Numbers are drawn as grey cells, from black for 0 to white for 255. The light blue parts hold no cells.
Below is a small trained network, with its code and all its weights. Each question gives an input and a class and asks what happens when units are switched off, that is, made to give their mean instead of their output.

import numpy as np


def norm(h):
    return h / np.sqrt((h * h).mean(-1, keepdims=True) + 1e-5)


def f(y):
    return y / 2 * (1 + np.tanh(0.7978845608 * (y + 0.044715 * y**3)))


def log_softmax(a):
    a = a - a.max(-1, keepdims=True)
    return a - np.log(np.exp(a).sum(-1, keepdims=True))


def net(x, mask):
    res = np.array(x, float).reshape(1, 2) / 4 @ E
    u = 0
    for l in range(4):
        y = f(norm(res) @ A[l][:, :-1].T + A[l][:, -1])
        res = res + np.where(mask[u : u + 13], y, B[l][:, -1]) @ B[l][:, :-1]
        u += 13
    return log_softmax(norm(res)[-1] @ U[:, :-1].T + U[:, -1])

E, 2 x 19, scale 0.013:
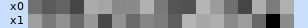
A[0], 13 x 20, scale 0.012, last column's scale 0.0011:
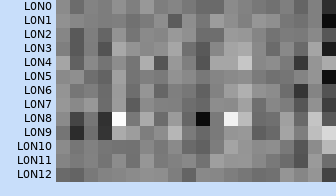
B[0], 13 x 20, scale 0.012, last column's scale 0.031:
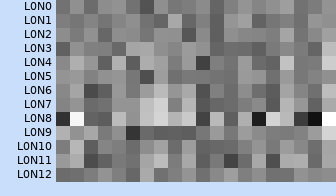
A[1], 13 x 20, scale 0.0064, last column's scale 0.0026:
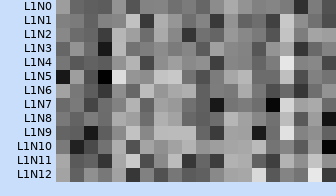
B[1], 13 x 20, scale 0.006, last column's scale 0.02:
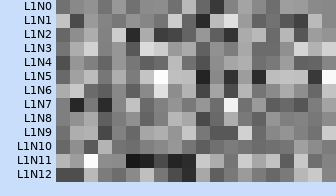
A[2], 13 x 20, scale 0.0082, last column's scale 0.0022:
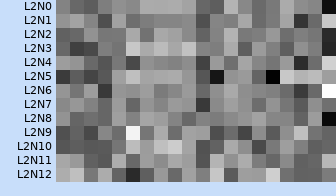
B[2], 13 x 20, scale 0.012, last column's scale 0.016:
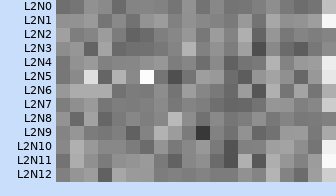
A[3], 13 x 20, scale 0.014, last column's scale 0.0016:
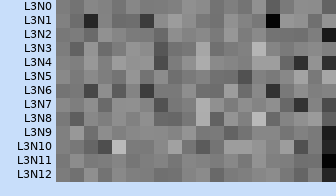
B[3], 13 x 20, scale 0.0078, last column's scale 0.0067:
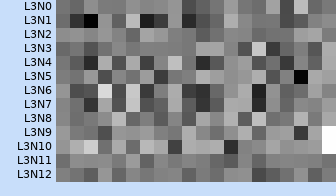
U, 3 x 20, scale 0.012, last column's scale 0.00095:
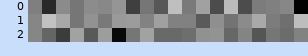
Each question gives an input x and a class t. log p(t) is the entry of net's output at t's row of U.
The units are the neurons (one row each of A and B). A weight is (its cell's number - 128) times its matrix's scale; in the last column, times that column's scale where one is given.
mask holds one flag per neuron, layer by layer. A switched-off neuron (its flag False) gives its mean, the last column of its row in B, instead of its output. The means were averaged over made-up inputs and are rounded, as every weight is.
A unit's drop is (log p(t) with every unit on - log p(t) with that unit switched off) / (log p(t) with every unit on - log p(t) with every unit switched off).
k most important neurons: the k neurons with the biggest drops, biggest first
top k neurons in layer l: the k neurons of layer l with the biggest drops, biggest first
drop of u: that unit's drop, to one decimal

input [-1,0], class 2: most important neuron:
L0N4
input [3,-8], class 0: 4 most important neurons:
L0N8; L0N6; L0N4; L0N3
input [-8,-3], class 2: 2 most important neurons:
L0N7; L0N11
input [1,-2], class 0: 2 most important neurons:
L0N8; L0N4
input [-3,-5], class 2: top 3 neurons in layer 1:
L1N3; L1N5; L1N9
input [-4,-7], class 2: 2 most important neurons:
L0N4; L0N6
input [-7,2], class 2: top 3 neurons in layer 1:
L1N5; L1N6; L1N9
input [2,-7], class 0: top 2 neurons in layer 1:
L1N5; L1N11
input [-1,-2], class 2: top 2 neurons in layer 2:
L2N5; L2N11
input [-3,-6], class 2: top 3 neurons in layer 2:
L2N5; L2N11; L2N4
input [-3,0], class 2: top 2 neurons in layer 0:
L0N4; L0N6
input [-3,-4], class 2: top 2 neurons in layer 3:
L3N1; L3N10
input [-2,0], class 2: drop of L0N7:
1.0
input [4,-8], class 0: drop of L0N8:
1.0
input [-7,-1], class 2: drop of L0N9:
0.0
